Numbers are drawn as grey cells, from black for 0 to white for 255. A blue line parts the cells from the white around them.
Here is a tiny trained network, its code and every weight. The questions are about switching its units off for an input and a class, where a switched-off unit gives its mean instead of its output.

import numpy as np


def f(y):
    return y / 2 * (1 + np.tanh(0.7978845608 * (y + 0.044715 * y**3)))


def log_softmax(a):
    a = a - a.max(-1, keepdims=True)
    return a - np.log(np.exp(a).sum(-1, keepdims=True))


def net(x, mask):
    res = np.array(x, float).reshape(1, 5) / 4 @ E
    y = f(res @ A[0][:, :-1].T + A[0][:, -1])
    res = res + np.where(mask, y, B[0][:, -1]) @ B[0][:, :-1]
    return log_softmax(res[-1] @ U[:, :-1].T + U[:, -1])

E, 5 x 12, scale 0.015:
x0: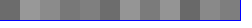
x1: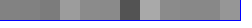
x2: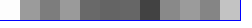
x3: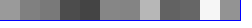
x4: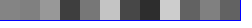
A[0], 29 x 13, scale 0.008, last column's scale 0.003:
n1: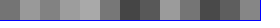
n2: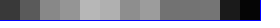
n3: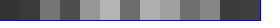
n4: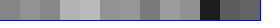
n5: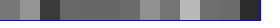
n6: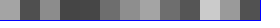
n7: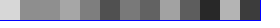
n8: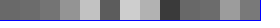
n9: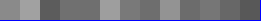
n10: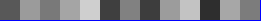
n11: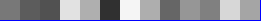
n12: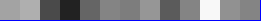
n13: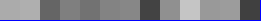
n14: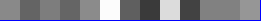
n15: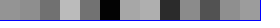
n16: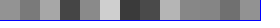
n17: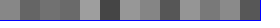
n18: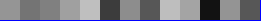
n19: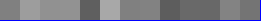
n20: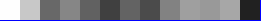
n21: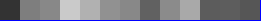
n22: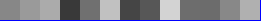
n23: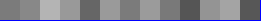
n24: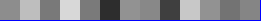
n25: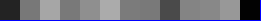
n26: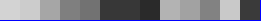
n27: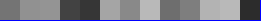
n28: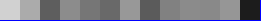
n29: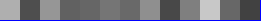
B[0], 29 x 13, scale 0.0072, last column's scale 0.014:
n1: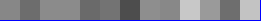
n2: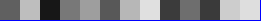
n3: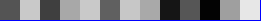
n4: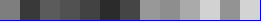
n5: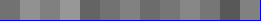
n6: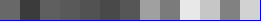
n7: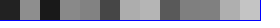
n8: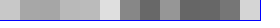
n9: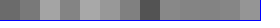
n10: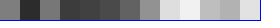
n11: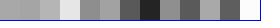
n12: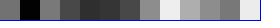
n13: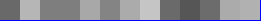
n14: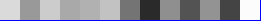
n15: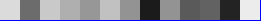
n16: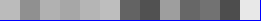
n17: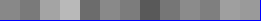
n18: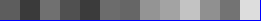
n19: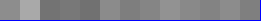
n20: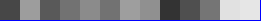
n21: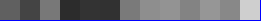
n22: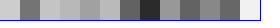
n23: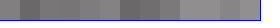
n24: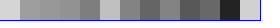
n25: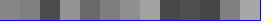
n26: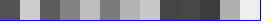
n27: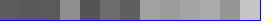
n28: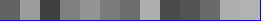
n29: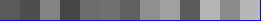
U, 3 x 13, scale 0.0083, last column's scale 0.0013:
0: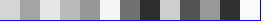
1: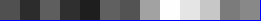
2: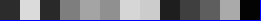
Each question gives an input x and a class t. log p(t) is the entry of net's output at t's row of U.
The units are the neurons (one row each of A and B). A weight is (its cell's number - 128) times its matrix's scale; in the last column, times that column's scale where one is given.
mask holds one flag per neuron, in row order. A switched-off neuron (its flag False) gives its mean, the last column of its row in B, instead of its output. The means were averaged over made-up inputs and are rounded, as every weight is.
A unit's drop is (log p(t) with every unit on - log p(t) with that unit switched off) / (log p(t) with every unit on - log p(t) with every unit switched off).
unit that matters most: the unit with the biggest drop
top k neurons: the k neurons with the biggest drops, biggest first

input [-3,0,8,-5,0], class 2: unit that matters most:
n26
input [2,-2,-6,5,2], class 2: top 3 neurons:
[n3; n10; n2]
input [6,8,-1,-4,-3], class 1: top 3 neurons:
[n14; n10; n22]
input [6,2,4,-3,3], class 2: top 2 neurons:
[n26; n7]
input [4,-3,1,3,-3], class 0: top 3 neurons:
[n10; n4; n18]
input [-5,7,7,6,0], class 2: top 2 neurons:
[n26; n20]
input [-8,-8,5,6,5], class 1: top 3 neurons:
[n12; n6; n15]
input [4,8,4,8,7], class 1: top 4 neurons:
[n12; n6; n27; n15]
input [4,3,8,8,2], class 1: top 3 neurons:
[n12; n6; n3]
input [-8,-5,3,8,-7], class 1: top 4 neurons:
[n12; n6; n14; n27]
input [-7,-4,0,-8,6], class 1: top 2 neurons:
[n10; n4]
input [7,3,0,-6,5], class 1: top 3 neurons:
[n10; n4; n18]
